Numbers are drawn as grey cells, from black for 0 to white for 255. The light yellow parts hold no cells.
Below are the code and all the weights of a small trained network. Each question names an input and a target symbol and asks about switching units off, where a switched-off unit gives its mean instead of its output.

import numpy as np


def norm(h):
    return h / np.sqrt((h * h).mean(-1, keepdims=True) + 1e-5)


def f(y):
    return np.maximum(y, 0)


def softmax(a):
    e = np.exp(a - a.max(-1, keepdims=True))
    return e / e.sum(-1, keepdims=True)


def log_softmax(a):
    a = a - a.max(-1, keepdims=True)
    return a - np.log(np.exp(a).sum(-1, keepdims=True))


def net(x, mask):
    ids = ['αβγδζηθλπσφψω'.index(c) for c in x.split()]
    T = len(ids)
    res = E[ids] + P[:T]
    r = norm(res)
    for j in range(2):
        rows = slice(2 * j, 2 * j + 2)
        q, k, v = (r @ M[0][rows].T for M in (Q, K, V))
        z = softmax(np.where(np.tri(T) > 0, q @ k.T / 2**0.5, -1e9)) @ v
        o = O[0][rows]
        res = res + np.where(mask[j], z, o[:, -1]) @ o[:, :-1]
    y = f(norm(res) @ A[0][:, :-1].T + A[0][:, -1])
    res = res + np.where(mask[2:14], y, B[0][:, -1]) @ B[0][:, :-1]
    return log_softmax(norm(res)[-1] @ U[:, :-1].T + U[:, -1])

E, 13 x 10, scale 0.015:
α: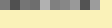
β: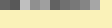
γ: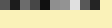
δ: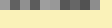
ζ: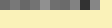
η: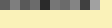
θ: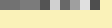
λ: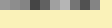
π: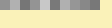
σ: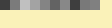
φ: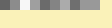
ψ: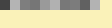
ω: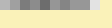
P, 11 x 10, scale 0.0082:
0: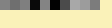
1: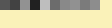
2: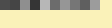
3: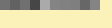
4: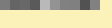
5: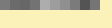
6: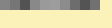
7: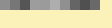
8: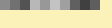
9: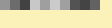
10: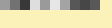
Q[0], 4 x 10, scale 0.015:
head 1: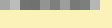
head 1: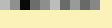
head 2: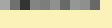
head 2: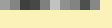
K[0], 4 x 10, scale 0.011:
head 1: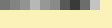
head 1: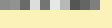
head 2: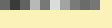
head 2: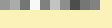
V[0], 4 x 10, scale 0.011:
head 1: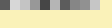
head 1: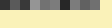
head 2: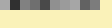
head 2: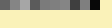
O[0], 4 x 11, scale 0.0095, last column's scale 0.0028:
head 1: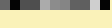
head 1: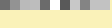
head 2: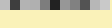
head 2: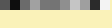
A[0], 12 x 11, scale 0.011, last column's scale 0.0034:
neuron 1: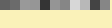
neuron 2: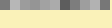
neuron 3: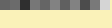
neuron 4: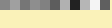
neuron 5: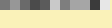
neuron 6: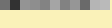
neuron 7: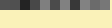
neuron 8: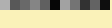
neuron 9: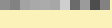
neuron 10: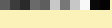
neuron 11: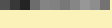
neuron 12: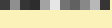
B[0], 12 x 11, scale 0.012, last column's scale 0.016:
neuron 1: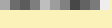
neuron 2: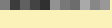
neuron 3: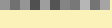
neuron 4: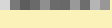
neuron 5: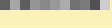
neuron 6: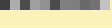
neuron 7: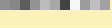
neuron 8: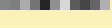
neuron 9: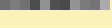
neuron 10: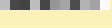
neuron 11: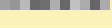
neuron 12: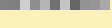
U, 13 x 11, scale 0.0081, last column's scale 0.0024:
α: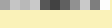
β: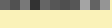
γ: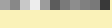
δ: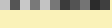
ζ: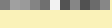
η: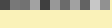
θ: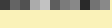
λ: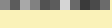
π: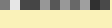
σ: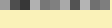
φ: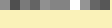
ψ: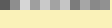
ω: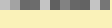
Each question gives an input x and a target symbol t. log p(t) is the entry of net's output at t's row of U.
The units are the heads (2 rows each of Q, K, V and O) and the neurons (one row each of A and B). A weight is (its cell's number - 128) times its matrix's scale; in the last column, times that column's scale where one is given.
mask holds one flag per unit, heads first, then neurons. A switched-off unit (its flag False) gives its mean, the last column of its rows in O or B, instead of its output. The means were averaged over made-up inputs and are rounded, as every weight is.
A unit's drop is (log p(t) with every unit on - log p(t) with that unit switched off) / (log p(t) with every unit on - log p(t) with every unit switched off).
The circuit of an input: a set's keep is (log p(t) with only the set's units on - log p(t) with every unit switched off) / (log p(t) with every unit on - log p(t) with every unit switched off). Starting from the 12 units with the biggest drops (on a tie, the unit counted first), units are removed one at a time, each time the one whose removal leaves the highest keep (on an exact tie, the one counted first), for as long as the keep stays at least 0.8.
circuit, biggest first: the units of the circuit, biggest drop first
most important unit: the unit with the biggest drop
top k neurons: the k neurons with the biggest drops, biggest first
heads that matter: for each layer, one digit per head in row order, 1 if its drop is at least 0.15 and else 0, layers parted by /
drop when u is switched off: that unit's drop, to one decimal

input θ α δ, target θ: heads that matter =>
11
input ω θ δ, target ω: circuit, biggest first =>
[head 2]
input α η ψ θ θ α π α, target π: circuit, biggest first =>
[head 1; neuron 10]
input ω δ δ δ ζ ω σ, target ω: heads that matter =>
01
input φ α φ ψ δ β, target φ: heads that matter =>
10
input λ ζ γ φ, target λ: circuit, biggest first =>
[neuron 8; head 1; head 2]
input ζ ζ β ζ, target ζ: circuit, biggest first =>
[head 1; neuron 10]
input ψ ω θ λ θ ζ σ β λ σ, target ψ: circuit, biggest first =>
[neuron 12; head 2; head 1]
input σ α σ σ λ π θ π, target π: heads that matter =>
11
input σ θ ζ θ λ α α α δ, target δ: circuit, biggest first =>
[neuron 10; neuron 5]
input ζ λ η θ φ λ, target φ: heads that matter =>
10
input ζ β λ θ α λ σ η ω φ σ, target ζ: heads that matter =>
10
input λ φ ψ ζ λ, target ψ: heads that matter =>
00
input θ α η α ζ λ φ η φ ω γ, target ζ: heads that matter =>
11
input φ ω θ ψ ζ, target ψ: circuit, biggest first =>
[neuron 12; head 2]
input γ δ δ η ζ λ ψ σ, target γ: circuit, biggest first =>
[head 2; head 1]
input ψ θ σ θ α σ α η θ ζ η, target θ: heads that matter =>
10
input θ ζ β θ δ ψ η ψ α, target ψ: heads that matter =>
01
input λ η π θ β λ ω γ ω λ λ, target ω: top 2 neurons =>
[neuron 4; neuron 10]
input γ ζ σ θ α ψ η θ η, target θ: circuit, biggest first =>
[head 1; neuron 6; neuron 10]
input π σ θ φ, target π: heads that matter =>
11
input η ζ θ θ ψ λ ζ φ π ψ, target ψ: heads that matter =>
00
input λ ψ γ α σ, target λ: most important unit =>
neuron 8
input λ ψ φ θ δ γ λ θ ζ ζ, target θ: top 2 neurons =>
[neuron 10; neuron 11]
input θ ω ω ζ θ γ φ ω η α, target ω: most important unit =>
head 2
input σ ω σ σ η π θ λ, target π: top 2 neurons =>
[neuron 10; neuron 7]
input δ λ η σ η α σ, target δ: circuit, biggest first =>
[neuron 10; neuron 6; neuron 5]
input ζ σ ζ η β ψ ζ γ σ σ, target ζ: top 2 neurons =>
[neuron 10; neuron 2]
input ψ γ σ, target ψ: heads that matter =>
01
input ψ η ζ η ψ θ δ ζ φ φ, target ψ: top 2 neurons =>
[neuron 12; neuron 10]
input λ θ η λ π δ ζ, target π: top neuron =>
[neuron 10]
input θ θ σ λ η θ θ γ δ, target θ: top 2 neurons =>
[neuron 10; neuron 6]
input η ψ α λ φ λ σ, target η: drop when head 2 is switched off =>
0.2
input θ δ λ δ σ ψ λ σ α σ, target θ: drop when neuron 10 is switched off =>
0.3
